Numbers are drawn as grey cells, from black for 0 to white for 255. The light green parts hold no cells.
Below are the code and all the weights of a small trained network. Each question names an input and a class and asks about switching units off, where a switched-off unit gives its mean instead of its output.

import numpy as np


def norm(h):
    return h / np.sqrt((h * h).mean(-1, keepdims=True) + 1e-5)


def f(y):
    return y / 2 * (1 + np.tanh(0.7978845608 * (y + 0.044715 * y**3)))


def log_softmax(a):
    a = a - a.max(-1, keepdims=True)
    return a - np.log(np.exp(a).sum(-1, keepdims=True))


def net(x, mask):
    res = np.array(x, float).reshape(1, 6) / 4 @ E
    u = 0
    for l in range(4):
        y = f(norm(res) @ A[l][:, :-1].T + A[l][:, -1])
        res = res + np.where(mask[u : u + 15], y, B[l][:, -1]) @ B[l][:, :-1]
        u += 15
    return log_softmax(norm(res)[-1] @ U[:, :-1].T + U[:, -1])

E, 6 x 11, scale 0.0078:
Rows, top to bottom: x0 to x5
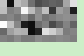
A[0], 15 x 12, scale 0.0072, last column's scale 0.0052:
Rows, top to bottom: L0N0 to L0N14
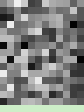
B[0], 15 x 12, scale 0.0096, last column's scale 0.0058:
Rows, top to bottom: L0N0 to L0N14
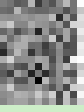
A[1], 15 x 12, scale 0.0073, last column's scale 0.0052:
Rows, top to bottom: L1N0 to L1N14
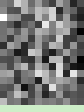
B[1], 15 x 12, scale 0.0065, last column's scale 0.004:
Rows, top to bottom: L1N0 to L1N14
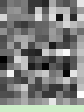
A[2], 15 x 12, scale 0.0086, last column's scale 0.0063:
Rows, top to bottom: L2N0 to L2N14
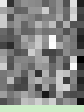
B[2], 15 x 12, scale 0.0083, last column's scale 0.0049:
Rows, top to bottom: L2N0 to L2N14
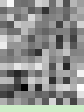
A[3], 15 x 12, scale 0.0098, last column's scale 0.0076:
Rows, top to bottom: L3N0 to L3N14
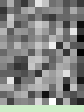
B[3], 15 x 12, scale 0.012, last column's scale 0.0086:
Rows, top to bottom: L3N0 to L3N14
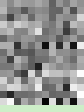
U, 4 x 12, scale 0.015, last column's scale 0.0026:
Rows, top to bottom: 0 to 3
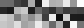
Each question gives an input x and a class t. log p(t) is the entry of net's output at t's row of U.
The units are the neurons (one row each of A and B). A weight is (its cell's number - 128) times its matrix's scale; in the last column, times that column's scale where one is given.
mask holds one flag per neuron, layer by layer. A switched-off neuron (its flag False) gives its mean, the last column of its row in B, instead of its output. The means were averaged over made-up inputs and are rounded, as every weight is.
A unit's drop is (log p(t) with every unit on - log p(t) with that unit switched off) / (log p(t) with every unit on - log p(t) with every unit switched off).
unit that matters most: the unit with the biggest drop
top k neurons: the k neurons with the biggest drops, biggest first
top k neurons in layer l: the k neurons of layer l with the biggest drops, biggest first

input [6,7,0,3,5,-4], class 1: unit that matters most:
L0N10
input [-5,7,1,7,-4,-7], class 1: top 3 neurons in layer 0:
[L0N7 L0N10 L0N2]
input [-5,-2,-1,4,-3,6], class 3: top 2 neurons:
[L0N3 L0N12]
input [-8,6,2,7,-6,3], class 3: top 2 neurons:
[L0N12 L0N3]
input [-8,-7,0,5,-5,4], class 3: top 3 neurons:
[L0N3 L0N10 L0N7]
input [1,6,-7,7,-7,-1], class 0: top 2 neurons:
[L0N4 L0N11]
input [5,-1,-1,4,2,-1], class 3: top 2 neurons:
[L0N8 L0N2]
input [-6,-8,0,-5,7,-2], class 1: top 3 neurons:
[L0N6 L0N11 L0N4]
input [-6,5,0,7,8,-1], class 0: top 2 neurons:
[L0N9 L0N0]
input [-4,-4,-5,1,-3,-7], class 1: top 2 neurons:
[L0N6 L0N8]
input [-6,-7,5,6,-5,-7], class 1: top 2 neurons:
[L0N6 L0N8]
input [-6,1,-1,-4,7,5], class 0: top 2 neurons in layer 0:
[L0N9 L0N0]
